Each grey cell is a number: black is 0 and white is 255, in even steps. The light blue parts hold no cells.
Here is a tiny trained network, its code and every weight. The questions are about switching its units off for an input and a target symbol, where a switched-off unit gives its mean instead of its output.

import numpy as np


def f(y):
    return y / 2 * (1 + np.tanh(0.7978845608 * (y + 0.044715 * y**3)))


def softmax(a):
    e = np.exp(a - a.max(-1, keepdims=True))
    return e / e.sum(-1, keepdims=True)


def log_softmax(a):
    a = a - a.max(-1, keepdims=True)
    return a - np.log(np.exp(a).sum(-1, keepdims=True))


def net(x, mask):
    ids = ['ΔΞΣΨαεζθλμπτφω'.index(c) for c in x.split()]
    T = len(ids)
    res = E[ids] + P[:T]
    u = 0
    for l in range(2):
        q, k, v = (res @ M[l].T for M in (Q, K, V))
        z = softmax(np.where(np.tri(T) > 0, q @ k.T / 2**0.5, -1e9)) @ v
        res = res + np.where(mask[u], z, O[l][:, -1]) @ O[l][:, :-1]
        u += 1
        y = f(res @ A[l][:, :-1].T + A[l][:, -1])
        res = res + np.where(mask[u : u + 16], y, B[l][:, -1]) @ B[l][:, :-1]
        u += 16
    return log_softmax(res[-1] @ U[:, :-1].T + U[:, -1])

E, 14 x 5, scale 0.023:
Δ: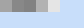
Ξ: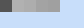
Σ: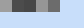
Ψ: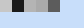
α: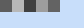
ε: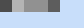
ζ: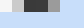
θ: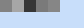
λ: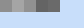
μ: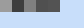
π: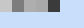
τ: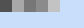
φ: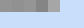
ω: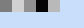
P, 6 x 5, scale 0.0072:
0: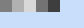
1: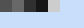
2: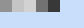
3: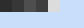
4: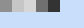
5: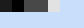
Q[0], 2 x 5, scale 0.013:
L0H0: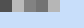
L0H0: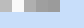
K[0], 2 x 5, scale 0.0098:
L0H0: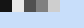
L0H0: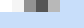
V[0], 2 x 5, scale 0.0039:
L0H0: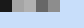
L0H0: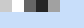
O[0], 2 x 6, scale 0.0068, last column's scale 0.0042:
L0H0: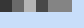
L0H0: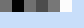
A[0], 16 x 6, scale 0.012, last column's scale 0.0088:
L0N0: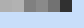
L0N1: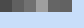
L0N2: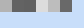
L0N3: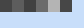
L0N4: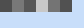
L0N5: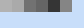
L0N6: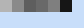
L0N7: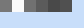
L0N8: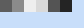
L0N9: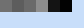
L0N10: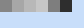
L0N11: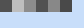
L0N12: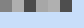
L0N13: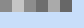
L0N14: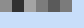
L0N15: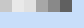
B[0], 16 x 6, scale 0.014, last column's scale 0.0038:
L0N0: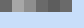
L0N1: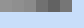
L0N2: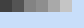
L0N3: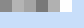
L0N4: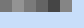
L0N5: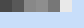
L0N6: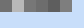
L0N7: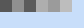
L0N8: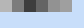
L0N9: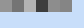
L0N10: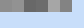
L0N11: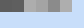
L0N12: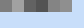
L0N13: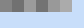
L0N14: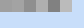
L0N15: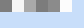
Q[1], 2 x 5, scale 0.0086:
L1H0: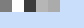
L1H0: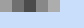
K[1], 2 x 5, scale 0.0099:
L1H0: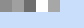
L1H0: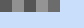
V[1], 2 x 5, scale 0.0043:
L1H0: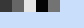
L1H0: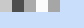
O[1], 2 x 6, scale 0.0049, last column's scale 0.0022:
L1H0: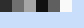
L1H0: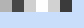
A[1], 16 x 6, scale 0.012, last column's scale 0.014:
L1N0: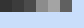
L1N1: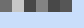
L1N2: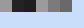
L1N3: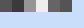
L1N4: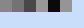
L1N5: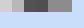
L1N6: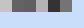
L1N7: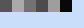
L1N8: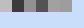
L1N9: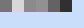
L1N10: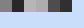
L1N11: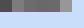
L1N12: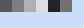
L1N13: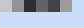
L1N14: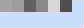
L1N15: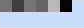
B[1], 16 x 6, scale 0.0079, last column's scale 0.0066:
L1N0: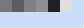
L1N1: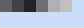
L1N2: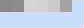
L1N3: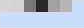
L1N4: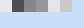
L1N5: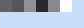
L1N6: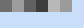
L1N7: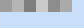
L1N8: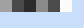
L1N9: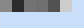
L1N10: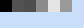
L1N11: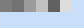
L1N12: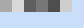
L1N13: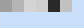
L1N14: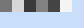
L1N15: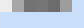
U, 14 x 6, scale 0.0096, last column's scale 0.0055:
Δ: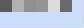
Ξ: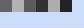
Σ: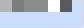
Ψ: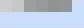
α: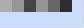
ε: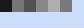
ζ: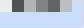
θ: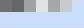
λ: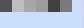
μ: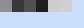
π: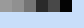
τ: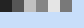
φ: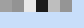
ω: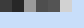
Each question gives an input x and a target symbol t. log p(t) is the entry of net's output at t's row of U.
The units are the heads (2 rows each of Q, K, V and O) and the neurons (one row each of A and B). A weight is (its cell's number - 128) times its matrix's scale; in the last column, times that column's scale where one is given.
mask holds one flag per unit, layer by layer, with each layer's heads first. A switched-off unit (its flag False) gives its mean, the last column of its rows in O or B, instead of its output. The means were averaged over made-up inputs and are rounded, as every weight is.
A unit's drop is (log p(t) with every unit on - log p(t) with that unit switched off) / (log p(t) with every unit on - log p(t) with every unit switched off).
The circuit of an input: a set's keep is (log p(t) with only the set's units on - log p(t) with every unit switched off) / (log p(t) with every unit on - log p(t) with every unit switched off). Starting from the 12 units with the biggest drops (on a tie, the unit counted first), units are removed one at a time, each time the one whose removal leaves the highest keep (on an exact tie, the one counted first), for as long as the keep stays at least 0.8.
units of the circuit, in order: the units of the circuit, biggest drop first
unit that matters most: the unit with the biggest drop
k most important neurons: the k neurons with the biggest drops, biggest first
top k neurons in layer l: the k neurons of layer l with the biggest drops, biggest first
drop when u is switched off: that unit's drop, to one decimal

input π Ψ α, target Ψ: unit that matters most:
L1H0
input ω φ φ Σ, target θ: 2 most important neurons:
(L1N2, L0N2)
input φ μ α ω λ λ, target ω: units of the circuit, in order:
(L0N15, L1H0, L0H0, L1N11)
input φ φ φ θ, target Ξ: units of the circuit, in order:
(L0N3, L1N14, L0N12)
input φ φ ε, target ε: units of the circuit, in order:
(L0N7, L1N1)
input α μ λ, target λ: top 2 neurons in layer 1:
(L1N12, L1N4)
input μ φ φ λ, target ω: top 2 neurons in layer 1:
(L1N4, L1N3)
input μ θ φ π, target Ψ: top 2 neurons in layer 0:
(L0N14, L0N15)
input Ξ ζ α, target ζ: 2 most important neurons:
(L1N4, L1N13)
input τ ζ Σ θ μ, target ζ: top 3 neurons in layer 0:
(L0N14, L0N6, L0N11)
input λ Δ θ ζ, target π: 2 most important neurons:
(L1N13, L1N5)
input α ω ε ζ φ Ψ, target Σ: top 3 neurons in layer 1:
(L1N3, L1N2, L1N10)
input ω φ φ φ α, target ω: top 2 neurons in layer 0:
(L0N9, L0N15)
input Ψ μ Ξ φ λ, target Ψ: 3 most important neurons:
(L0N14, L0N7, L1N3)
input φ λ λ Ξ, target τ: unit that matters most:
L0N11
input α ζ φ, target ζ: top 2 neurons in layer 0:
(L0N15, L0N3)
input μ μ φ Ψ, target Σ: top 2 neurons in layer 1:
(L1N3, L1N10)
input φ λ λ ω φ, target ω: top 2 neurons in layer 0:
(L0N15, L0N3)
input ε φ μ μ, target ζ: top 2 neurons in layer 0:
(L0N2, L0N11)
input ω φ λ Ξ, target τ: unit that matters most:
L0N3
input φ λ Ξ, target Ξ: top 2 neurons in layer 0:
(L0N8, L0N15)
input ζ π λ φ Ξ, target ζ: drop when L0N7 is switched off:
0.2
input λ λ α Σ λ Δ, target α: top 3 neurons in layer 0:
(L0N2, L0N15, L0N3)
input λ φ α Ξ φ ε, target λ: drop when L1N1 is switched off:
0.1
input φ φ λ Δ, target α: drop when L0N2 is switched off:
0.4
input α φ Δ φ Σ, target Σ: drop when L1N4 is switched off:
0.3
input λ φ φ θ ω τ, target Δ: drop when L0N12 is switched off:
0.1
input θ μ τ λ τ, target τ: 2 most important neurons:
(L0N11, L1N14)
